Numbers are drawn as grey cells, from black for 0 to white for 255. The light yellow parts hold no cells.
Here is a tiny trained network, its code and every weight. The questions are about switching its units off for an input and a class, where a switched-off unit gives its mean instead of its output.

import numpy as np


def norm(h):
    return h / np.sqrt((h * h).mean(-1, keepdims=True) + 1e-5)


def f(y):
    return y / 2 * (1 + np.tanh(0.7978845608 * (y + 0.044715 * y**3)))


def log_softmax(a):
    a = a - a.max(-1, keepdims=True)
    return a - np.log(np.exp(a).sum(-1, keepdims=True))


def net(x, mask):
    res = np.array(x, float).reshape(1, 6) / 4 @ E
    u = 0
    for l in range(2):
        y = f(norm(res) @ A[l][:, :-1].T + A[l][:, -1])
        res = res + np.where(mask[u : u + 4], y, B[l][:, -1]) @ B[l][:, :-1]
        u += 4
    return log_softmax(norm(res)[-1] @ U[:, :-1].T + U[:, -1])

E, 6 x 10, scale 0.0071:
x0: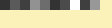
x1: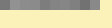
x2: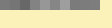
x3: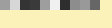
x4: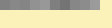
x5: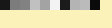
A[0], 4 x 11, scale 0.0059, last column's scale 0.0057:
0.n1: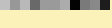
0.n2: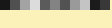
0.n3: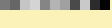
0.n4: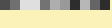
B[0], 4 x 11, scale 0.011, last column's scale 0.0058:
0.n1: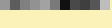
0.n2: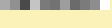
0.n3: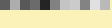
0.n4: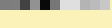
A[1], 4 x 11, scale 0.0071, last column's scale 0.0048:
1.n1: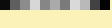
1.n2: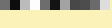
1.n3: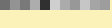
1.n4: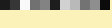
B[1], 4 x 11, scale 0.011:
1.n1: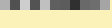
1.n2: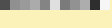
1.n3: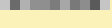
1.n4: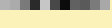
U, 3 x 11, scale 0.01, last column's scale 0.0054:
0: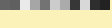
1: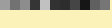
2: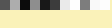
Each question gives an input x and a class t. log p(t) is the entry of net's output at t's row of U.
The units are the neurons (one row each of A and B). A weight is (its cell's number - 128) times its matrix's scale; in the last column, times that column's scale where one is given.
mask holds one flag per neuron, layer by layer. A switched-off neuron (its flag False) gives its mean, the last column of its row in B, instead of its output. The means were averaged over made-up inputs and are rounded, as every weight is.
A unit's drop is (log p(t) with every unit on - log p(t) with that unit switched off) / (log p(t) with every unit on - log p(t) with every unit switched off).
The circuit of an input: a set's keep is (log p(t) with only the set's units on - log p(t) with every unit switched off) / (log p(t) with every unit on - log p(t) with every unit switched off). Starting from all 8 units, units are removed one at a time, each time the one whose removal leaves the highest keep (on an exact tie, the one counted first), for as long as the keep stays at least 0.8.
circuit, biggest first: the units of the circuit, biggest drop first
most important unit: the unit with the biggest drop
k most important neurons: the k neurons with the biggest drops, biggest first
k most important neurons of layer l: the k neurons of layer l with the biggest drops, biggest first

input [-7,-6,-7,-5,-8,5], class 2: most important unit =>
0.n3
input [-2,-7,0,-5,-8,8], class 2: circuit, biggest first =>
(0.n3 0.n4)
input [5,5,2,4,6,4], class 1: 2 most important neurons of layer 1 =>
(1.n2 1.n1)
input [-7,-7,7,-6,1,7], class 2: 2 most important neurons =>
(0.n3 0.n4)
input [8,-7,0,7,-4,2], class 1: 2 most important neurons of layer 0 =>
(0.n3 0.n4)
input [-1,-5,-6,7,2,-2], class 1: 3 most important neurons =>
(1.n2 0.n4 0.n3)
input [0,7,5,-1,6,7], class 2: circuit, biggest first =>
(0.n3 1.n2)
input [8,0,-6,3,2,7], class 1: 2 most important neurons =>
(1.n1 1.n2)
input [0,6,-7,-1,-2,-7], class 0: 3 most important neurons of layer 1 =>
(1.n2 1.n4 1.n1)
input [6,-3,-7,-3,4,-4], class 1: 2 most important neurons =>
(1.n4 0.n2)
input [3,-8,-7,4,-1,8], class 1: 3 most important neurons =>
(1.n2 1.n1 0.n4)
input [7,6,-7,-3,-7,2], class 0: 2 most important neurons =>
(1.n2 0.n2)
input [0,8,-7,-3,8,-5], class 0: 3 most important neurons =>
(1.n2 0.n3 1.n1)
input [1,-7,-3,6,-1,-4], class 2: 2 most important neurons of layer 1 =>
(1.n1 1.n4)
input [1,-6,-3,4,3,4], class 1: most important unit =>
1.n2
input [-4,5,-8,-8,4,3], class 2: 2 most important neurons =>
(0.n4 0.n3)
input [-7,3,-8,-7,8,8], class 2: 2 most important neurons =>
(0.n4 0.n3)
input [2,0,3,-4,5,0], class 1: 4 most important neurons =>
(1.n4 0.n2 0.n1 1.n3)
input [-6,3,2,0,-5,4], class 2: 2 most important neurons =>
(0.n3 0.n4)
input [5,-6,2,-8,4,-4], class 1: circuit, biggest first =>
(1.n4)
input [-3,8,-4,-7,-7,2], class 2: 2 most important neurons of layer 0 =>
(0.n4 0.n3)
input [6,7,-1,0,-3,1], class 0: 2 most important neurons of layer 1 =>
(1.n4 1.n2)
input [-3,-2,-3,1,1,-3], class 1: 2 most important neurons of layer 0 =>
(0.n4 0.n2)
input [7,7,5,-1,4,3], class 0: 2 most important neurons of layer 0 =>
(0.n2 0.n3)
